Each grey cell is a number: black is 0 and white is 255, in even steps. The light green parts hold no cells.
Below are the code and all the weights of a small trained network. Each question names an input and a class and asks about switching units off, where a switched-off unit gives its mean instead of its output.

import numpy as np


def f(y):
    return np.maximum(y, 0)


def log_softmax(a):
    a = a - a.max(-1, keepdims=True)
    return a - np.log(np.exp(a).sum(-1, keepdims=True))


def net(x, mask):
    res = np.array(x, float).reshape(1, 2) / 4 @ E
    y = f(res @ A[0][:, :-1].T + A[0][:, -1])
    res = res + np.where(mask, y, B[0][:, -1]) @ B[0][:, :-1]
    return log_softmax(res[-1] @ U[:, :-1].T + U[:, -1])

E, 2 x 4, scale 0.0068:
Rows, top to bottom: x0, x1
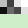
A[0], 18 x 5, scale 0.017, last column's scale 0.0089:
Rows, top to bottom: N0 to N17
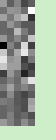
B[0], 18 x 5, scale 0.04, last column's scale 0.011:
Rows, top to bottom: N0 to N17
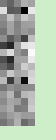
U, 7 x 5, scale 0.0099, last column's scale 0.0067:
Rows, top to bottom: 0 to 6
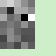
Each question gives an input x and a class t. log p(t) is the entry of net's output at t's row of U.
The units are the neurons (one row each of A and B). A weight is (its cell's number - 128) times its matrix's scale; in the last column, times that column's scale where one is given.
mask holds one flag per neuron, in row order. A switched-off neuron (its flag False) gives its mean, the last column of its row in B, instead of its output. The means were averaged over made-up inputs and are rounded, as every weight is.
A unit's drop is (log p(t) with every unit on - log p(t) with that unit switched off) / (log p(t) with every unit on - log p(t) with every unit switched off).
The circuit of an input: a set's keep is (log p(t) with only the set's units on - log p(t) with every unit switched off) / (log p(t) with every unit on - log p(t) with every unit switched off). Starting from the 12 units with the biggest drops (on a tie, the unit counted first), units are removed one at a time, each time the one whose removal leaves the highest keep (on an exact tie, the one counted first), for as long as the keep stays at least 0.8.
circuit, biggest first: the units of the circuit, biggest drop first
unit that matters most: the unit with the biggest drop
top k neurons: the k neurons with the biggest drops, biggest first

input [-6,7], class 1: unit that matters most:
N6
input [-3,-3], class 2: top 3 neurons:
(N6, N7, N2)
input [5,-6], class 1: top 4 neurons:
(N8, N9, N10, N15)
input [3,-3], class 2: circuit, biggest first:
(N6, N10)
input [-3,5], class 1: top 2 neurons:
(N6, N7)
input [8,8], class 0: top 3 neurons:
(N7, N2, N8)
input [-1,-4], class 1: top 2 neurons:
(N8, N11)
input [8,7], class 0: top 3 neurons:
(N7, N2, N8)
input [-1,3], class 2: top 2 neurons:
(N8, N9)
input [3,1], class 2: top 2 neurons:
(N10, N13)
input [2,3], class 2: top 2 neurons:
(N8, N9)
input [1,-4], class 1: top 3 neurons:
(N8, N11, N9)
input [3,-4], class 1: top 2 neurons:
(N8, N11)
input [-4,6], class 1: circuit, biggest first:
(N6)
